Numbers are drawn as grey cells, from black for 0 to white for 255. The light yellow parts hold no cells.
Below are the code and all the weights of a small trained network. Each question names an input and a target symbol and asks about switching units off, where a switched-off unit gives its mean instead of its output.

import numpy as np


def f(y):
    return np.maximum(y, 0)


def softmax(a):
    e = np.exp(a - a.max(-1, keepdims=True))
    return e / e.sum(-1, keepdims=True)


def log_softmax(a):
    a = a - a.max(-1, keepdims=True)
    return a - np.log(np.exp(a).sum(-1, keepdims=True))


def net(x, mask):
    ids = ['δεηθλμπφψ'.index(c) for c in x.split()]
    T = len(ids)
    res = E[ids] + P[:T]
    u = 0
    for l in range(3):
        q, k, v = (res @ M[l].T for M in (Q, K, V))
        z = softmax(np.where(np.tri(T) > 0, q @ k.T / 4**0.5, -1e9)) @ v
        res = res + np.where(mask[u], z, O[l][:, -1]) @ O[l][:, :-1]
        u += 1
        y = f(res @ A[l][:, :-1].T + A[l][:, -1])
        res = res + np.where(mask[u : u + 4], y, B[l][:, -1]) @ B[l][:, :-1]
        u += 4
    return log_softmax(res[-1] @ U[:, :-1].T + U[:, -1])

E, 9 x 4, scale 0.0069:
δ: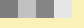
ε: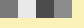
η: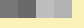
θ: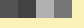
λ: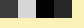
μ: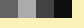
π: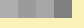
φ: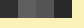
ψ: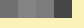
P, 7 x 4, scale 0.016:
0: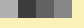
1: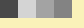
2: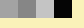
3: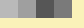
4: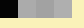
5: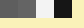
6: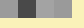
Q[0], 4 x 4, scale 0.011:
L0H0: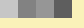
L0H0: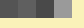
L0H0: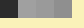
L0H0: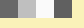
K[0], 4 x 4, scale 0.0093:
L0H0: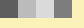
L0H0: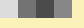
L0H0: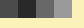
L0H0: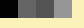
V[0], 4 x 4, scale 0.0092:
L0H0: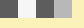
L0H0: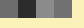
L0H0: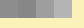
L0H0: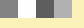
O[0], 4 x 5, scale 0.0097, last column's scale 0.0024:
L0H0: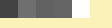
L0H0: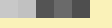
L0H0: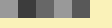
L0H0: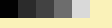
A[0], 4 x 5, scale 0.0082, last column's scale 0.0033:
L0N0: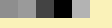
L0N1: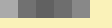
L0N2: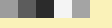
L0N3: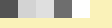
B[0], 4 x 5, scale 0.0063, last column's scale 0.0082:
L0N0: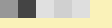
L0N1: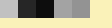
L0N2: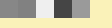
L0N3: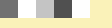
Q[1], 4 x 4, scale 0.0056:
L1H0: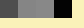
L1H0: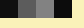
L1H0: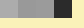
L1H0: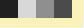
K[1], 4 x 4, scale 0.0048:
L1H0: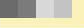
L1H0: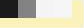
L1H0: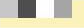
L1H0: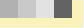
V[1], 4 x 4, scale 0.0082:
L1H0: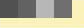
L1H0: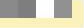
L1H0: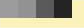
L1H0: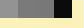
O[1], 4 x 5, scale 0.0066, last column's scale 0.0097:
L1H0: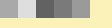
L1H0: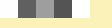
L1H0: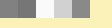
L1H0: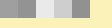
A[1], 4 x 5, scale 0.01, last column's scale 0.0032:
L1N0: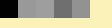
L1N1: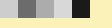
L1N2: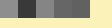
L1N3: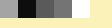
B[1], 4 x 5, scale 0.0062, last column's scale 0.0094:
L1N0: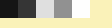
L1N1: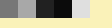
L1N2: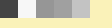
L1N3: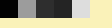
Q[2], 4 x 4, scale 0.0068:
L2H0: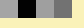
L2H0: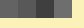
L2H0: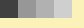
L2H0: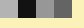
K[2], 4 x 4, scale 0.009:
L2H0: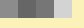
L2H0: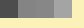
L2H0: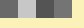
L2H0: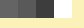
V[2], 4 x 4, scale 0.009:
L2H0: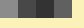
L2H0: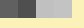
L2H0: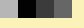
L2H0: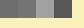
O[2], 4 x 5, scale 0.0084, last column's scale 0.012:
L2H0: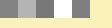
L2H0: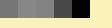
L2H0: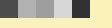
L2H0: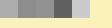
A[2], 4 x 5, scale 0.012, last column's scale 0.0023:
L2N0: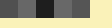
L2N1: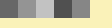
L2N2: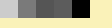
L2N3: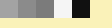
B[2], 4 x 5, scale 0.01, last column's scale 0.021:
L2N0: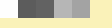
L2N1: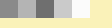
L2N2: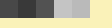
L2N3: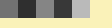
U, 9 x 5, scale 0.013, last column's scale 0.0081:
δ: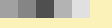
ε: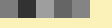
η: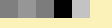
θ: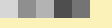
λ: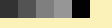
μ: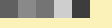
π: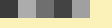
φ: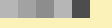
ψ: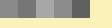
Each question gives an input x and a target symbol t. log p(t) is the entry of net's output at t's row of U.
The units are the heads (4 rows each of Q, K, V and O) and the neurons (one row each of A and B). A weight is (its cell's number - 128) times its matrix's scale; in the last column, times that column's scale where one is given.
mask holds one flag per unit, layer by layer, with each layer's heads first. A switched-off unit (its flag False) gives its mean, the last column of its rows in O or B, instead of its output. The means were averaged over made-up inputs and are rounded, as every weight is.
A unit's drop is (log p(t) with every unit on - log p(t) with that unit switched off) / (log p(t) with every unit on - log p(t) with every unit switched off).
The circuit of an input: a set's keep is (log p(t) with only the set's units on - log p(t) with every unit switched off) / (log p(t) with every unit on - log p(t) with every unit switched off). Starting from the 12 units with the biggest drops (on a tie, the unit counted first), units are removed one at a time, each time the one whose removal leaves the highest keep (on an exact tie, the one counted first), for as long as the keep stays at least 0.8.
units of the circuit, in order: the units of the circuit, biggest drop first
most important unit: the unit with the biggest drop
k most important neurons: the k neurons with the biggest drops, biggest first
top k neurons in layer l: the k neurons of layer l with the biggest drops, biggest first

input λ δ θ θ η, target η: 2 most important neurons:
(L0N3, L0N0)
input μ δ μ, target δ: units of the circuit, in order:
(L2N0, L0H0, L1H0)
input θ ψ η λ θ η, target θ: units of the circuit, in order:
(L1H0, L0N3)
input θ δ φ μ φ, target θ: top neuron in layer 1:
(L1N1)
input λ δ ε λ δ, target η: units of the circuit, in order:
(L2H0, L0N3)
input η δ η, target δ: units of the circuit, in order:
(L2N0, L1N3, L0H0, L1H0)
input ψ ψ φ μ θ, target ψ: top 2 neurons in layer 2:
(L2N3, L2N2)
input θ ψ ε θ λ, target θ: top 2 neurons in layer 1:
(L1N1, L1N3)
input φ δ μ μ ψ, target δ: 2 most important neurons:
(L2N2, L0N3)
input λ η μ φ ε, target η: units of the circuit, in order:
(L2H0, L0N0)
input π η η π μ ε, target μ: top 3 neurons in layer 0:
(L0N0, L0N3, L0N1)
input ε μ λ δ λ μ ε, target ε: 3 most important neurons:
(L2N2, L0N3, L2N1)
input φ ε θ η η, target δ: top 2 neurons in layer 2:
(L2N2, L2N1)
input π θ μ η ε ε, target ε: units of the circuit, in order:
(L0H0, L2N0)
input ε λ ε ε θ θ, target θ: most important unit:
L1H0
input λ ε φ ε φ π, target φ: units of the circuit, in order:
(L2N1, L2N3)
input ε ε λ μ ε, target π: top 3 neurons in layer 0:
(L0N2, L0N3, L0N0)
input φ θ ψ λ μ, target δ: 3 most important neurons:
(L2N2, L0N3, L2N1)
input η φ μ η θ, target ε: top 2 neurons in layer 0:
(L0N2, L0N1)
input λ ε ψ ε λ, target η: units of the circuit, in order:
(L2H0, L0N3)
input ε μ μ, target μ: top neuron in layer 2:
(L2N1)
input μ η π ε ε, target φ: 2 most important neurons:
(L1N3, L0N3)
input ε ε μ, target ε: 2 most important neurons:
(L2N0, L0N0)
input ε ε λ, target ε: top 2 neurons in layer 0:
(L0N0, L0N2)
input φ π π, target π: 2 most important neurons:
(L1N3, L0N0)
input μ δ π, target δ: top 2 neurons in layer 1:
(L1N3, L1N2)
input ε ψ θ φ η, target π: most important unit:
L1H0
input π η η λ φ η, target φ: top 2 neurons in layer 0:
(L0N3, L0N0)
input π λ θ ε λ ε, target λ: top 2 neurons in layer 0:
(L0N0, L0N3)
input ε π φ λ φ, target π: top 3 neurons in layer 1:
(L1N0, L1N3, L1N1)
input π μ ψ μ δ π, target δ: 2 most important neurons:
(L2N0, L2N1)
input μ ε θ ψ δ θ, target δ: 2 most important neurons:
(L2N0, L2N1)
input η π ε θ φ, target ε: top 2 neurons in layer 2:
(L2N3, L2N1)
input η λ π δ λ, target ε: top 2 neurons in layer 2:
(L2N3, L2N1)
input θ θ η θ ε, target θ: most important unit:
L2N3
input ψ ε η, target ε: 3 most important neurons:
(L2N0, L0N0, L1N0)
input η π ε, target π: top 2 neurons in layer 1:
(L1N2, L1N1)
